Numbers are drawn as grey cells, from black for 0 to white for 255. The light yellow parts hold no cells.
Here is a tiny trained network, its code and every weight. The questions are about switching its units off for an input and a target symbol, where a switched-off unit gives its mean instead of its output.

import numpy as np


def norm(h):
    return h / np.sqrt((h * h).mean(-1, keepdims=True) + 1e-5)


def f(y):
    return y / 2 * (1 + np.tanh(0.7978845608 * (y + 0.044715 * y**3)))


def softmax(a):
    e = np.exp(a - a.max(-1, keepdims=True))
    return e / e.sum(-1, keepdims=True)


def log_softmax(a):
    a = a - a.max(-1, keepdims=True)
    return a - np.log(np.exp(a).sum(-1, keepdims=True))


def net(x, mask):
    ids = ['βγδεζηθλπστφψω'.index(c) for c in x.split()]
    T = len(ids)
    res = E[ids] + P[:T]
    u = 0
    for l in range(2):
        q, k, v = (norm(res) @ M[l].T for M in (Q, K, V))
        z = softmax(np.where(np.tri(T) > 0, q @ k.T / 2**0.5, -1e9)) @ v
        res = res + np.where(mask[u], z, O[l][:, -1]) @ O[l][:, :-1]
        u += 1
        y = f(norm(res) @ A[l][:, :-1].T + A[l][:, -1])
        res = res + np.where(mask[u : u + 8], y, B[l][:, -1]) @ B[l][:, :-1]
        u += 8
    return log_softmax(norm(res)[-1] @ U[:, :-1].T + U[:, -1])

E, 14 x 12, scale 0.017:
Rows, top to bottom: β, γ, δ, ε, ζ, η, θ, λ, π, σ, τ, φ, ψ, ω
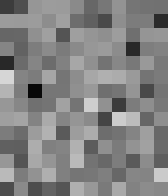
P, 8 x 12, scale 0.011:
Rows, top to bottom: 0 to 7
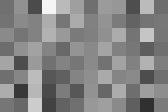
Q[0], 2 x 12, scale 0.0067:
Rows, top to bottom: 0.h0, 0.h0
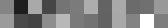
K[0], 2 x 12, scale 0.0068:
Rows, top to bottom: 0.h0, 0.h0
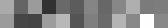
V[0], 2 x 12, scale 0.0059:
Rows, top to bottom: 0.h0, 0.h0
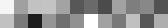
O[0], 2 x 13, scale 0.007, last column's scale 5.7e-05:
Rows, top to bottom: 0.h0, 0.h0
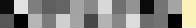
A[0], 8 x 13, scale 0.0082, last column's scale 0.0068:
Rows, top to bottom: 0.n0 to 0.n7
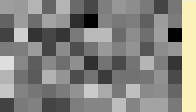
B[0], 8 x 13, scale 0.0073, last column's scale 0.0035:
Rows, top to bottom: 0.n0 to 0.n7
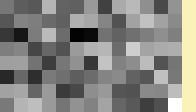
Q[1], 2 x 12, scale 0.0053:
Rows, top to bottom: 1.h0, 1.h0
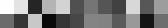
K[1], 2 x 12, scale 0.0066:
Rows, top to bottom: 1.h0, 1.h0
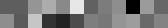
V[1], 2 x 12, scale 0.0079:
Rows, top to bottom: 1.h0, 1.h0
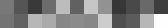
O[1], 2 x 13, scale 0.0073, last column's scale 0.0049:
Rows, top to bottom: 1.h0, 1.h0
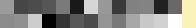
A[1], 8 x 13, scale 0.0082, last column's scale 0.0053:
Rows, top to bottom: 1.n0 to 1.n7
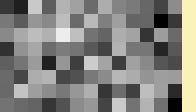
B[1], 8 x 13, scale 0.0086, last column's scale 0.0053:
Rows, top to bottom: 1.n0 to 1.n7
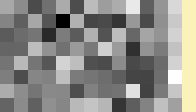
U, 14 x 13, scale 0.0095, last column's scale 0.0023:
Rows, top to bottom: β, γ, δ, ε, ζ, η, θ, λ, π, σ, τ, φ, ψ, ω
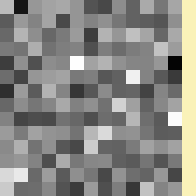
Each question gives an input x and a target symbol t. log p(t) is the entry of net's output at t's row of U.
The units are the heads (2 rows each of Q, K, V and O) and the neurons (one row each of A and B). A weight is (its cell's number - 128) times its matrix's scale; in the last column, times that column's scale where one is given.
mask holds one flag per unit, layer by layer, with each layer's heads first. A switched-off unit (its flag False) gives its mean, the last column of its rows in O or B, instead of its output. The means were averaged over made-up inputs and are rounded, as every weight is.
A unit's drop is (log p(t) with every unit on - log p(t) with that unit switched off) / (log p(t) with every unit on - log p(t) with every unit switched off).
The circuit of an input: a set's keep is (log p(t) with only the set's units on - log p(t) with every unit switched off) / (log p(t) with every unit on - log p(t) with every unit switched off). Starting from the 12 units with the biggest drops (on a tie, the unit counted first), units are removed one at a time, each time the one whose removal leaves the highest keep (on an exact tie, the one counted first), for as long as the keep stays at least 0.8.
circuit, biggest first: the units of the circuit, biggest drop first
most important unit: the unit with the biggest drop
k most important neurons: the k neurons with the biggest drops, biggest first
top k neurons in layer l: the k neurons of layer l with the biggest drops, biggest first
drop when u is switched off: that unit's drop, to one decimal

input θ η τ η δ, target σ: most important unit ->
0.n7
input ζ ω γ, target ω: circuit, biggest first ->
[0.h0, 1.n4]
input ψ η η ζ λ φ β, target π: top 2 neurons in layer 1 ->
[1.n0, 1.n1]
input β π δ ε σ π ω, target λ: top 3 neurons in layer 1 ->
[1.n2, 1.n0, 1.n7]
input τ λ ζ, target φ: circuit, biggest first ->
[1.h0, 1.n4]
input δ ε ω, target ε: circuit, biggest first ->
[1.h0, 0.h0, 0.n7]
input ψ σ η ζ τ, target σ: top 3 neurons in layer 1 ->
[1.n0, 1.n3, 1.n4]
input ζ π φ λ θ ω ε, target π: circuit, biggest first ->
[1.h0, 1.n1, 0.h0]
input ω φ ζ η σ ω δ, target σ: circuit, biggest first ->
[0.n7, 1.n0, 1.n1]
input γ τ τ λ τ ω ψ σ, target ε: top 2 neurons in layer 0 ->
[0.n0, 0.n3]
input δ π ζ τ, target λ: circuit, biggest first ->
[1.h0, 1.n2]
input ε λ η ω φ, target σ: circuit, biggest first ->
[0.h0, 1.n0]
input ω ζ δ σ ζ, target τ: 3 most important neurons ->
[1.n7, 1.n6, 1.n4]
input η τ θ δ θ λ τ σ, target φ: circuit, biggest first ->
[1.n4, 1.h0]
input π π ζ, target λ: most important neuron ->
[1.n2]
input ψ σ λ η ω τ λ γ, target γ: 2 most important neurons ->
[1.n3, 0.n0]
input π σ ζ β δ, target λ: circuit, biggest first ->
[1.h0, 1.n2, 1.n1]
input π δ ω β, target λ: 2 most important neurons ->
[1.n2, 1.n6]
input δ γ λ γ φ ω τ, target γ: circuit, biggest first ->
[0.h0, 1.h0]
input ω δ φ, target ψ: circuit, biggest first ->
[0.h0]
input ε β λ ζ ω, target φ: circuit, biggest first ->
[1.h0, 1.n4]
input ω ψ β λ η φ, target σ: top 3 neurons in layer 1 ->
[1.n0, 1.n3, 1.n2]
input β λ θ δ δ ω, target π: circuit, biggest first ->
[1.h0, 0.h0, 1.n1]
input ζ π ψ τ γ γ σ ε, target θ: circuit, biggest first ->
[0.h0, 0.n2]
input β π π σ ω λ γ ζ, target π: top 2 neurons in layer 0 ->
[0.n6, 0.n0]
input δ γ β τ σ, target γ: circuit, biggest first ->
[1.h0, 0.h0]
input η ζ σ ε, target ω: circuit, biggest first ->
[0.h0]
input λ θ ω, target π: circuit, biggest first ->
[1.h0, 1.n1]
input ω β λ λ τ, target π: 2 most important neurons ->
[1.n0, 1.n1]
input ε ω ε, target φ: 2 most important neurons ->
[1.n4, 0.n7]
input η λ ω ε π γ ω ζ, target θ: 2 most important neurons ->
[0.n2, 1.n0]
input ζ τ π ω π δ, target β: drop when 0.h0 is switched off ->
0.9
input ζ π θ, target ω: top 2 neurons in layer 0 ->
[0.n6, 0.n3]
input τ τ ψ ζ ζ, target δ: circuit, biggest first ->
[1.h0]
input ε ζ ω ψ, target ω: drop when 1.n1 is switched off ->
0.1
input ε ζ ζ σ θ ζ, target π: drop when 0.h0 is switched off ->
0.2
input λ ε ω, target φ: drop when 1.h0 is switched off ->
0.8
